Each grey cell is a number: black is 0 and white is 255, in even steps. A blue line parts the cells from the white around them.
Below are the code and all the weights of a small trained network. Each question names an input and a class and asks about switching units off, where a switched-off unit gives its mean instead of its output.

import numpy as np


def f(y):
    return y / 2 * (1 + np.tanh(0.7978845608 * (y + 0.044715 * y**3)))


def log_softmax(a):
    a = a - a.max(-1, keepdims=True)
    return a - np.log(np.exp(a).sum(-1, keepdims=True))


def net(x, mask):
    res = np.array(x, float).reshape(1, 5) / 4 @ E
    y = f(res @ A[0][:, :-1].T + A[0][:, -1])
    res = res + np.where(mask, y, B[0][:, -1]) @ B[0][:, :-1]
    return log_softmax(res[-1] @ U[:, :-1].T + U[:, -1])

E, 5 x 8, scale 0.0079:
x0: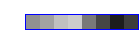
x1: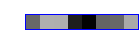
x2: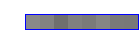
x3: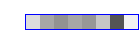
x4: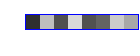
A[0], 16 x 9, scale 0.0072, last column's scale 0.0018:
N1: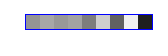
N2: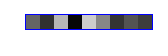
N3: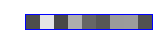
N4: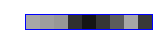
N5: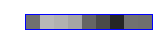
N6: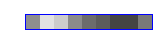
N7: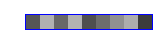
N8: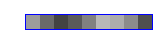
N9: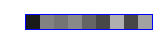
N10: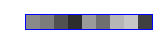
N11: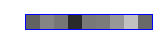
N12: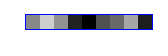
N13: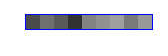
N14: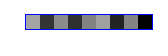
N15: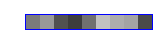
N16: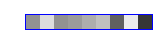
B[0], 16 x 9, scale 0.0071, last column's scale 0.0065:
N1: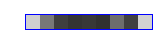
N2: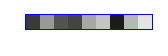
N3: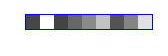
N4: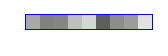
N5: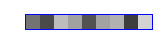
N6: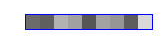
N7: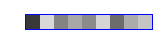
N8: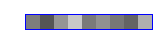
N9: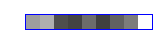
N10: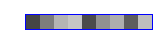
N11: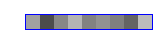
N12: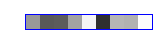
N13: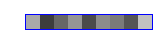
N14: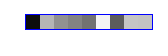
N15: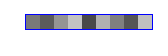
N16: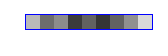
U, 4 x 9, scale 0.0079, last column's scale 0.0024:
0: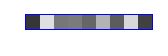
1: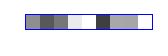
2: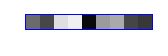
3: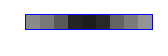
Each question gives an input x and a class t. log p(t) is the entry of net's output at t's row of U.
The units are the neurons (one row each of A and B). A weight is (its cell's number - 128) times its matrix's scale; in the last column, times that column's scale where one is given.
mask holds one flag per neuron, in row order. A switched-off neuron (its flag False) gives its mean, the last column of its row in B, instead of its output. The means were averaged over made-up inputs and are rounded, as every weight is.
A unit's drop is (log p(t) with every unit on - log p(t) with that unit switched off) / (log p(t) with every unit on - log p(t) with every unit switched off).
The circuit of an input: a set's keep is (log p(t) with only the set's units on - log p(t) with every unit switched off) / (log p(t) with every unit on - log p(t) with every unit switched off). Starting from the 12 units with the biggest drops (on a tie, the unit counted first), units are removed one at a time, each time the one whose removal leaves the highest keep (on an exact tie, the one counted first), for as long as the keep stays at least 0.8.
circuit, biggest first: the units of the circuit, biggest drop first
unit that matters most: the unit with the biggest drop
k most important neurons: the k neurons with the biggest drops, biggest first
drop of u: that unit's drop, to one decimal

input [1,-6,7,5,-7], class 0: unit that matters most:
N14
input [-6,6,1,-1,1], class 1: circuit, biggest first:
[N12, N4]
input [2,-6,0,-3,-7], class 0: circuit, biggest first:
[N2, N14]
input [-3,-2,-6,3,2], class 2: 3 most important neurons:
[N12, N9, N2]
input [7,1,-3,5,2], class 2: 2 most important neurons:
[N5, N6]
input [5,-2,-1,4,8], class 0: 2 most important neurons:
[N3, N7]
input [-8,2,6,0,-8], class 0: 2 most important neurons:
[N2, N14]
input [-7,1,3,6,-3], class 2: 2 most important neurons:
[N10, N15]
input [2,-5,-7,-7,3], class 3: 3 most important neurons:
[N9, N12, N4]
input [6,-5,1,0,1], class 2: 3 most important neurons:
[N12, N4, N5]
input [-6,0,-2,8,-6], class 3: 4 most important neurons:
[N1, N16, N7, N3]
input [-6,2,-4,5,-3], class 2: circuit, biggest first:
[N10, N15]
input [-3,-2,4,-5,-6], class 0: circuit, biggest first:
[N2, N14]
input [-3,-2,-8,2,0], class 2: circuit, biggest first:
[N12, N2]
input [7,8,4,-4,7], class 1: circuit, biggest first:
[N12]
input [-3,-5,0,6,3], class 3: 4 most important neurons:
[N1, N16, N12, N4]
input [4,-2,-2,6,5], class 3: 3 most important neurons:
[N1, N16, N14]
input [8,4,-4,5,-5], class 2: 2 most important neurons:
[N5, N6]
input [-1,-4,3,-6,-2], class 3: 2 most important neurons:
[N12, N4]
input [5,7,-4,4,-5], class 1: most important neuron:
[N12]
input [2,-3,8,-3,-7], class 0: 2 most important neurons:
[N2, N14]
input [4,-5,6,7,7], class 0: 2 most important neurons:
[N3, N7]
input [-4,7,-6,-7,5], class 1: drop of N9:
-0.1
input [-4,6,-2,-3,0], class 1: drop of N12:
0.3
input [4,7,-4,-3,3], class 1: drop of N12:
0.5
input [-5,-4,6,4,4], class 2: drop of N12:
0.4
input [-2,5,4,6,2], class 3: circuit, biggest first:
[N1]
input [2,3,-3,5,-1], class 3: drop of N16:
0.3
